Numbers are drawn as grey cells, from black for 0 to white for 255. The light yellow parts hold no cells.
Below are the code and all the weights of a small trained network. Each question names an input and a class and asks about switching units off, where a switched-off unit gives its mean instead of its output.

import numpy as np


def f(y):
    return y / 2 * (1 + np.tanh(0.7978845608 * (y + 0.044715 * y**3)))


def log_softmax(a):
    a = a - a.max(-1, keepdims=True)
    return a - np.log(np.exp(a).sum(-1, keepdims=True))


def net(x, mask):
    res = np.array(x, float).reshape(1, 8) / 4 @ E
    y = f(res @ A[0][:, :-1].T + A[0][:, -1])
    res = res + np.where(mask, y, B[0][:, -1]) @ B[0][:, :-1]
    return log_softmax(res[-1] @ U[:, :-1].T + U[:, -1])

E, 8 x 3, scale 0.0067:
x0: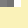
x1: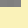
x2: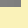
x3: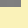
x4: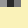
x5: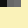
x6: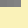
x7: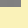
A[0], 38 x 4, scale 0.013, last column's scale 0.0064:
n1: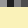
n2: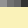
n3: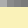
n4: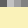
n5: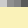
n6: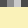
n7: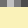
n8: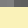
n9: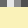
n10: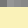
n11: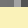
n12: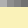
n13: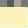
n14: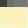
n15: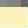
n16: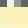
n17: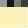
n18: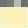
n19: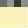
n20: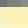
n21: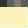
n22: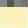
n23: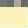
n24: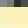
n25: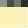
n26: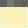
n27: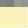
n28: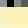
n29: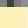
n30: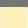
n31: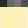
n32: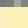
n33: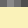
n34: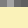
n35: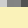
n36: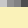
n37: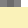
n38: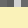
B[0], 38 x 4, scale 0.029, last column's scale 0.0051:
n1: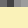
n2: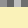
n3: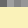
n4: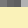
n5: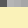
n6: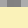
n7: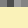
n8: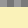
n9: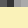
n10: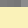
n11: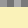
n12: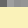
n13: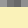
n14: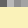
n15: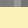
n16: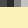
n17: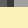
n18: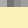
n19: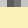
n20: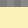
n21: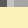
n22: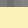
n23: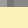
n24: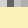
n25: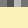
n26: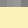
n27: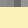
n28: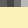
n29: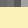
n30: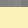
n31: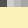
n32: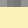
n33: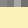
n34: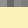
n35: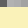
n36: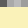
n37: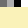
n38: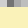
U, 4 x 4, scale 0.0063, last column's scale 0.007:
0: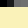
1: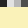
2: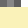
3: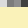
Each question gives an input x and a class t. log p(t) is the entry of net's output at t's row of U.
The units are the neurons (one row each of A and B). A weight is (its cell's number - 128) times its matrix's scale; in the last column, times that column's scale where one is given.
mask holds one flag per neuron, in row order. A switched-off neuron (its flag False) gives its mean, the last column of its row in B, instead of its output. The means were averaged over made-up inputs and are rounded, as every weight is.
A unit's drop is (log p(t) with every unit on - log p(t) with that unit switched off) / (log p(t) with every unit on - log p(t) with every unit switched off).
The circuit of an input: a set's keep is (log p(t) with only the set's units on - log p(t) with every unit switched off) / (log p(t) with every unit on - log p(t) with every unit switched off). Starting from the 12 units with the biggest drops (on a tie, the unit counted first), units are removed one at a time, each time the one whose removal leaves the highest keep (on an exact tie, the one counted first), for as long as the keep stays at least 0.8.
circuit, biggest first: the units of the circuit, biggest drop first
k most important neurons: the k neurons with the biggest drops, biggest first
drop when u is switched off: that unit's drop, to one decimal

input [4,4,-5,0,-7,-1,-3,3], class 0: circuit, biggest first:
(n16)
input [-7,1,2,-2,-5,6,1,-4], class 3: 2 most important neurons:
(n19, n24)
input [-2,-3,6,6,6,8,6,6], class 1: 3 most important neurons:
(n31, n21, n14)
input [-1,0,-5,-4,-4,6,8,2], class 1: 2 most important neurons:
(n31, n21)
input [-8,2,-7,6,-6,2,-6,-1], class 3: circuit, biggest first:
(n19, n24)
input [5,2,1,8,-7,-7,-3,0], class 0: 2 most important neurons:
(n16, n9)
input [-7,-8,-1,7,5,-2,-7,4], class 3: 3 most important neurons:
(n24, n19, n16)
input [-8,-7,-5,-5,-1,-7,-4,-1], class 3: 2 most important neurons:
(n24, n19)
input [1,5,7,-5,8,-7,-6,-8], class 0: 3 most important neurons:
(n28, n17, n1)
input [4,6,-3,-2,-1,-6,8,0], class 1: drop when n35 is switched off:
0.1
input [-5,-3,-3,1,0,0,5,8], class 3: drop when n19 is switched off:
0.3
